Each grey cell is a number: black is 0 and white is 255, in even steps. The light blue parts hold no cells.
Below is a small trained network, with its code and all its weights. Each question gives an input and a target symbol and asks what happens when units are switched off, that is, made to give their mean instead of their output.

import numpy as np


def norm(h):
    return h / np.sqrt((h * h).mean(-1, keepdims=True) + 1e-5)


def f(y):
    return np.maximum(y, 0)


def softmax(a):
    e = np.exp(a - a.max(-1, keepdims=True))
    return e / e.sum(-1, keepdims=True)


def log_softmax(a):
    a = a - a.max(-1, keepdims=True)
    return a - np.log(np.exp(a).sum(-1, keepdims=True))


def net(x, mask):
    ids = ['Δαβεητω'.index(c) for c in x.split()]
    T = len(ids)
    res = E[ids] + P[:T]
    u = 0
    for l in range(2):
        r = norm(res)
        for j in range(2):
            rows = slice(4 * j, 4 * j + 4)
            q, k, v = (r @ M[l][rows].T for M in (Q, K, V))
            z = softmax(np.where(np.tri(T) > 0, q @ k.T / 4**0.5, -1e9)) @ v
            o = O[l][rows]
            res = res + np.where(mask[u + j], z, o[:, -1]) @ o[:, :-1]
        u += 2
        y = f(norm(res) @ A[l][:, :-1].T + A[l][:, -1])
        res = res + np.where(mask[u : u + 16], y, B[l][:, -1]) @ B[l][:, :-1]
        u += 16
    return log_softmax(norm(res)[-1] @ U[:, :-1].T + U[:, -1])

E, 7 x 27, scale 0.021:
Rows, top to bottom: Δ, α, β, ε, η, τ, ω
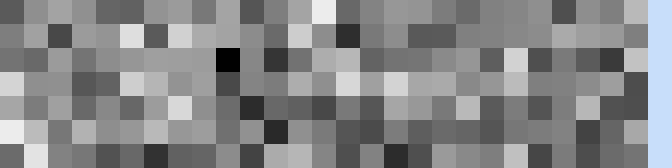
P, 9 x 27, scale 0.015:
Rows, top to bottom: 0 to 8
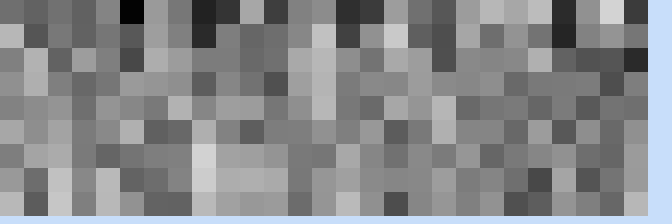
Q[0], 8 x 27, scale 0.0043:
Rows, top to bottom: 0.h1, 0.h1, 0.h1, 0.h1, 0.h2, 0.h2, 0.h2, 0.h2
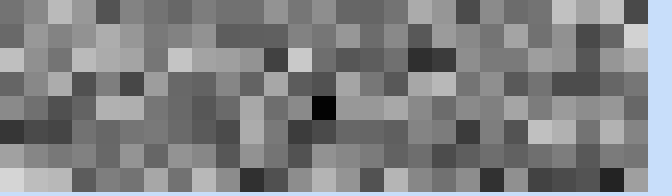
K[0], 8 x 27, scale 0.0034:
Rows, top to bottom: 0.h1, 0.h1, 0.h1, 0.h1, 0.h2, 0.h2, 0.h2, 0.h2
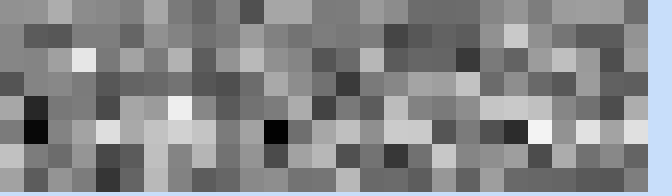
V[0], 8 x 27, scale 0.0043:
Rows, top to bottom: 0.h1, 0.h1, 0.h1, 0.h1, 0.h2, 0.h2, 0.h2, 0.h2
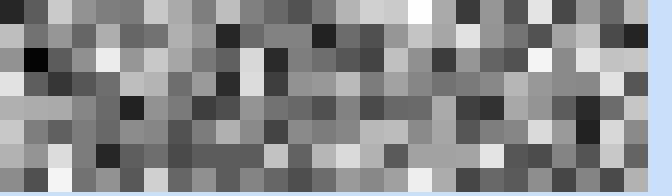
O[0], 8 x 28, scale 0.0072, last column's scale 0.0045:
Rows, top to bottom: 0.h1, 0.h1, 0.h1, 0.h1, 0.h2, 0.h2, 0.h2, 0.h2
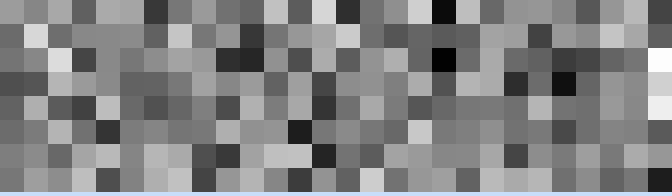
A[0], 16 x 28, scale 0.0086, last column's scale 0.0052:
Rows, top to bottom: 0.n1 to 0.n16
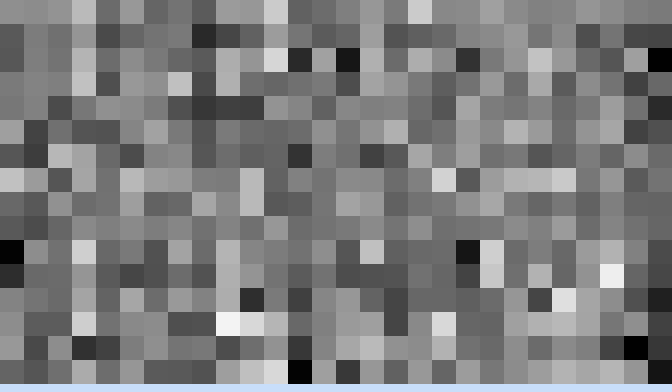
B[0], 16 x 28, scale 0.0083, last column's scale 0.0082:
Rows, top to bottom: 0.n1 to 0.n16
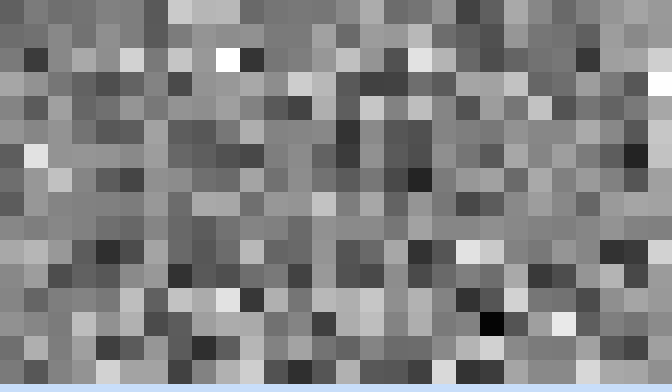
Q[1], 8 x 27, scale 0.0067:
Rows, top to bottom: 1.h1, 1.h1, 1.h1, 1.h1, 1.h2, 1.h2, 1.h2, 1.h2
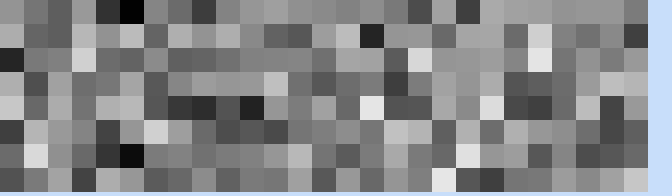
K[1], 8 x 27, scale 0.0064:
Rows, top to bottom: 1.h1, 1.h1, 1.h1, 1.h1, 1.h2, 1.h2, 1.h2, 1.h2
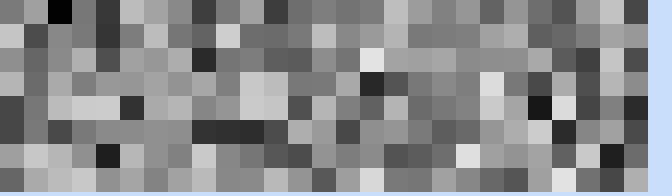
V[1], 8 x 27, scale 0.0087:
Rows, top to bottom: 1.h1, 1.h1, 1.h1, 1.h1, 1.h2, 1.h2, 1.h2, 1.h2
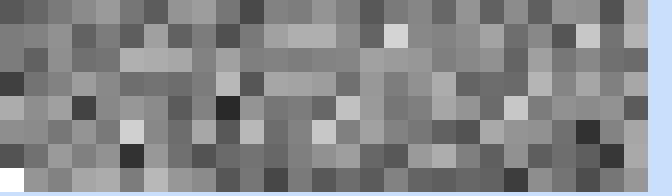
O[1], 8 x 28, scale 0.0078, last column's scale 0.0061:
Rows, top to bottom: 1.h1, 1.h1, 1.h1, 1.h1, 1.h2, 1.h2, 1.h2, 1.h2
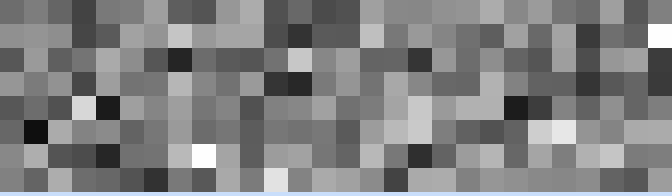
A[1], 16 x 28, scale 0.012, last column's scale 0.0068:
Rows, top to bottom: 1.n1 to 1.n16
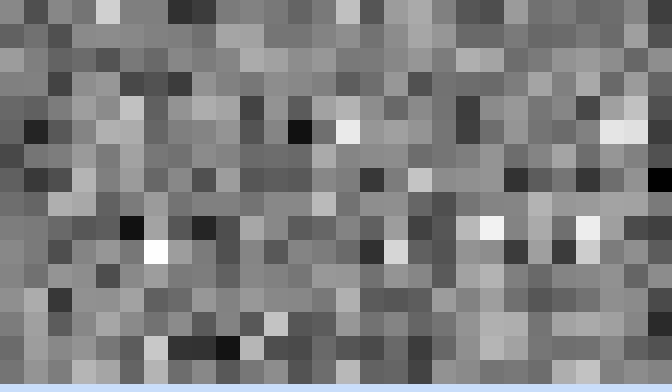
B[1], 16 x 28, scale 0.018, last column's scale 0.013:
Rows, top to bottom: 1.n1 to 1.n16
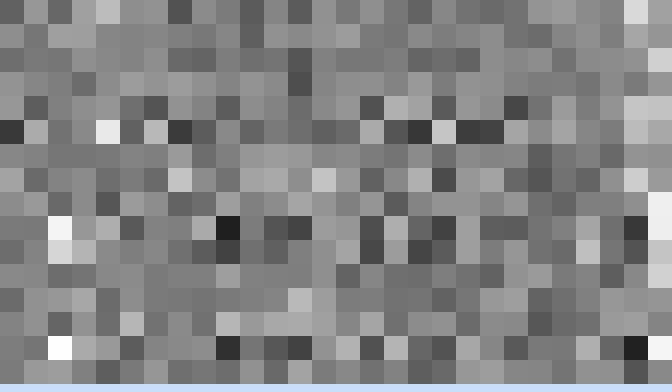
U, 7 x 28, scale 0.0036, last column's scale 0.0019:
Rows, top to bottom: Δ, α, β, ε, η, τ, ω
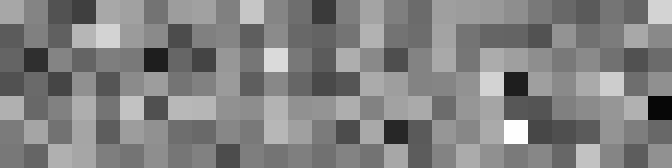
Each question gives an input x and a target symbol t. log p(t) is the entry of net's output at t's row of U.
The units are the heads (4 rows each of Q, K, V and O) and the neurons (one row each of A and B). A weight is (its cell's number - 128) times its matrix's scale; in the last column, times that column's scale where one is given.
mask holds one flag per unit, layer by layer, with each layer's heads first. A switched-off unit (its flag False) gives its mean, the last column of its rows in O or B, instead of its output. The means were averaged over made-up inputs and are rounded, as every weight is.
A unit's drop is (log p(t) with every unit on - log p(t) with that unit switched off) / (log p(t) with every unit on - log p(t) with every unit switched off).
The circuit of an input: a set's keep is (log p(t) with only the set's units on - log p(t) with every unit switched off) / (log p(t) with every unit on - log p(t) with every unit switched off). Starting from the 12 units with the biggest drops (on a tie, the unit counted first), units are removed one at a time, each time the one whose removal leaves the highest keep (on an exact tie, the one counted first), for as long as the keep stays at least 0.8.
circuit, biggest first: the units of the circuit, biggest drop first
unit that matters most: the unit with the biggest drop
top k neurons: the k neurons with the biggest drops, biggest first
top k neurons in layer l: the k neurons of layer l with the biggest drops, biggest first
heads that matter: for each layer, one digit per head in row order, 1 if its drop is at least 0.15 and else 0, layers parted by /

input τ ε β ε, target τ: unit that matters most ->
0.h1
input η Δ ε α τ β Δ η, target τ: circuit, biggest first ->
(1.n15; 1.n10; 1.n5)
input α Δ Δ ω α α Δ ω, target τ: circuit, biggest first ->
(1.n15; 1.n10)
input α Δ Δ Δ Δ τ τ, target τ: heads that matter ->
01 / 01
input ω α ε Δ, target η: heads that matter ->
01 / 01
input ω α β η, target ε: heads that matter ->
01 / 01
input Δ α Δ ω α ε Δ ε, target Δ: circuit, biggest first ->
(0.h2; 1.h1; 1.n15; 1.n10)
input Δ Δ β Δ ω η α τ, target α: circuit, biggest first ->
(0.h2; 1.h2; 0.n4; 1.n1)
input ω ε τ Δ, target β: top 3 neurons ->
(0.n12; 1.n10; 1.n15)
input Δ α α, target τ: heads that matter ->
11 / 00
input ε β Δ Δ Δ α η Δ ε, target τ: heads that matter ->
11 / 10
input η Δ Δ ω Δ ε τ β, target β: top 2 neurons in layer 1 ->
(1.n10; 1.n15)
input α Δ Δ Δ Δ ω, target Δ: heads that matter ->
01 / 00
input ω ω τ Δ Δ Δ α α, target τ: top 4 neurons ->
(0.n14; 1.n13; 1.n15; 1.n10)
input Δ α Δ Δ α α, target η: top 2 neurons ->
(0.n13; 1.n5)
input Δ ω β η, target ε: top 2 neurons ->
(0.n11; 0.n4)
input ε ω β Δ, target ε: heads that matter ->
11 / 01
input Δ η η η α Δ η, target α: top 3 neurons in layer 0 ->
(0.n13; 0.n4; 0.n11)
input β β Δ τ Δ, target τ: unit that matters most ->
0.n3
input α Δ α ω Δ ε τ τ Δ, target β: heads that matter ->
01 / 01
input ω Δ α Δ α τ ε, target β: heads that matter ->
11 / 01
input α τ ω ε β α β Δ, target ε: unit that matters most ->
0.h2
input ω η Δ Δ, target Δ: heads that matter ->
01 / 10
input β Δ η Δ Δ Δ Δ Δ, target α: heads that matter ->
10 / 00
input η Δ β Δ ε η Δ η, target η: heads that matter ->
11 / 00
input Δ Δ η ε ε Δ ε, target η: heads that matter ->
11 / 10
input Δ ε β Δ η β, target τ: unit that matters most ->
1.h2
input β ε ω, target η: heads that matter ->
01 / 01
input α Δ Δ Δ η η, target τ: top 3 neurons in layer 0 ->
(0.n13; 0.n15; 0.n3)
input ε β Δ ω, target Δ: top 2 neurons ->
(1.n15; 1.n10)
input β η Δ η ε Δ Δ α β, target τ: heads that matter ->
01 / 11
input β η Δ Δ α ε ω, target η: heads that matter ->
10 / 01
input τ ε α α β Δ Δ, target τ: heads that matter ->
00 / 00
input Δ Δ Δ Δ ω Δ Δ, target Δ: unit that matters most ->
0.h2
